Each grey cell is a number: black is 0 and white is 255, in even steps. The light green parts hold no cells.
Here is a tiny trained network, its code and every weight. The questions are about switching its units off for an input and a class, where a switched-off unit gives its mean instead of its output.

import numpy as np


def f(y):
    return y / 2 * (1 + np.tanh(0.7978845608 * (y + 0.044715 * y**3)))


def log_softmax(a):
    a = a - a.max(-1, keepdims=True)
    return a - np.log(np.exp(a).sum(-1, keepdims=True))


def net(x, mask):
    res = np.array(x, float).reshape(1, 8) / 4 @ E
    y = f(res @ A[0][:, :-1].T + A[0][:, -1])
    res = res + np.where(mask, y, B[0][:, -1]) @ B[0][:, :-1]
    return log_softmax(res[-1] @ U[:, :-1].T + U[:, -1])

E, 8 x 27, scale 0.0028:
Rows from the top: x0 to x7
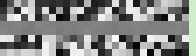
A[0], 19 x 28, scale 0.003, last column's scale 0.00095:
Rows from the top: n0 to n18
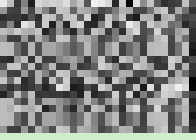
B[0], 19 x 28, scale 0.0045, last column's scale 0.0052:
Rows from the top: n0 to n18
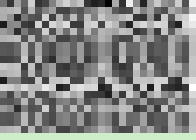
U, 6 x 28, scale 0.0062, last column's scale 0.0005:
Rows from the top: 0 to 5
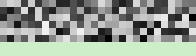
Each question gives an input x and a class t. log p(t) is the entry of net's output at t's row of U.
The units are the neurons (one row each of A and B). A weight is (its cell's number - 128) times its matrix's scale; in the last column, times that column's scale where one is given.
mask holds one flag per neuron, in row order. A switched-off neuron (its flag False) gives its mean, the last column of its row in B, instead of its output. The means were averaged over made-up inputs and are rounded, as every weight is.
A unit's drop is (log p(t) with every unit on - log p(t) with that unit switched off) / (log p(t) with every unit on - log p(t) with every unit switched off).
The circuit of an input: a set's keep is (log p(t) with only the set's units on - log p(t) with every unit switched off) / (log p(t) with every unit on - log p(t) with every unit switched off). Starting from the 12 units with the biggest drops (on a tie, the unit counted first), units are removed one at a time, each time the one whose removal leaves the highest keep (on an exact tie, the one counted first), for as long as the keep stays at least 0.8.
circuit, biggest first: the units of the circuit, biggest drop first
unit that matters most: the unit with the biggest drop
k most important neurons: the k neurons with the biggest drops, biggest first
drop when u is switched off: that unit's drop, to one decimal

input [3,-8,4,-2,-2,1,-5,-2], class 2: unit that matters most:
n11
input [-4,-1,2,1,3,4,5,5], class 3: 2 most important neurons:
[n12; n2]
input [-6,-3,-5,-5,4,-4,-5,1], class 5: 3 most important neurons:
[n0; n2; n9]
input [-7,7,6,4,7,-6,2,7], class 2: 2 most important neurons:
[n3; n12]
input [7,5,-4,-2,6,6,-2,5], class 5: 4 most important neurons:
[n13; n12; n8; n11]
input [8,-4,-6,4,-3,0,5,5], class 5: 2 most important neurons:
[n13; n12]
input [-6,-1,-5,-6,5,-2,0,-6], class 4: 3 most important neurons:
[n12; n13; n9]
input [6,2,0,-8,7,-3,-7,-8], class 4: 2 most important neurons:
[n12; n2]
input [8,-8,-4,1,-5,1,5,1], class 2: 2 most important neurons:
[n11; n0]
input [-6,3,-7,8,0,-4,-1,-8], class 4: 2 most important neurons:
[n12; n9]
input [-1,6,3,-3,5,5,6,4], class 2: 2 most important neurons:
[n3; n12]
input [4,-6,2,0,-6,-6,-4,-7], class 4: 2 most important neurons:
[n12; n3]
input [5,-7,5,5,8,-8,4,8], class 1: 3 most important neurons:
[n8; n12; n3]
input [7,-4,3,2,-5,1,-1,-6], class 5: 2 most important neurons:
[n13; n3]
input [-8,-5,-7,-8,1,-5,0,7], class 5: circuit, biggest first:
[n0]
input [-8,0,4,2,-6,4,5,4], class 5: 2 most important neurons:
[n0; n12]
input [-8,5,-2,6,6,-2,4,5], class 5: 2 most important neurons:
[n0; n12]
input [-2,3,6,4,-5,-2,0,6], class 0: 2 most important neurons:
[n12; n9]
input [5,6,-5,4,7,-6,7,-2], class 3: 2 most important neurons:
[n2; n11]
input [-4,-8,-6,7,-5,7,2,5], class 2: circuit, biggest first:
[n11]
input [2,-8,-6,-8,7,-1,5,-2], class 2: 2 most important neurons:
[n11; n9]
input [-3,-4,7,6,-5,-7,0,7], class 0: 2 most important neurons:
[n9; n12]
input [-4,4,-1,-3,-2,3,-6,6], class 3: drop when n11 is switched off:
0.1
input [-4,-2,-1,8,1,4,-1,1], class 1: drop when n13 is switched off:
0.4
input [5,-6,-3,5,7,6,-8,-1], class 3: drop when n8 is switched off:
0.1
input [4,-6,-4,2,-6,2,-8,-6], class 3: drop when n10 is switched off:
0.0
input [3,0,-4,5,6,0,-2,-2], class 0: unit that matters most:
n0
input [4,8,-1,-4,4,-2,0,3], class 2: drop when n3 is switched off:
0.6
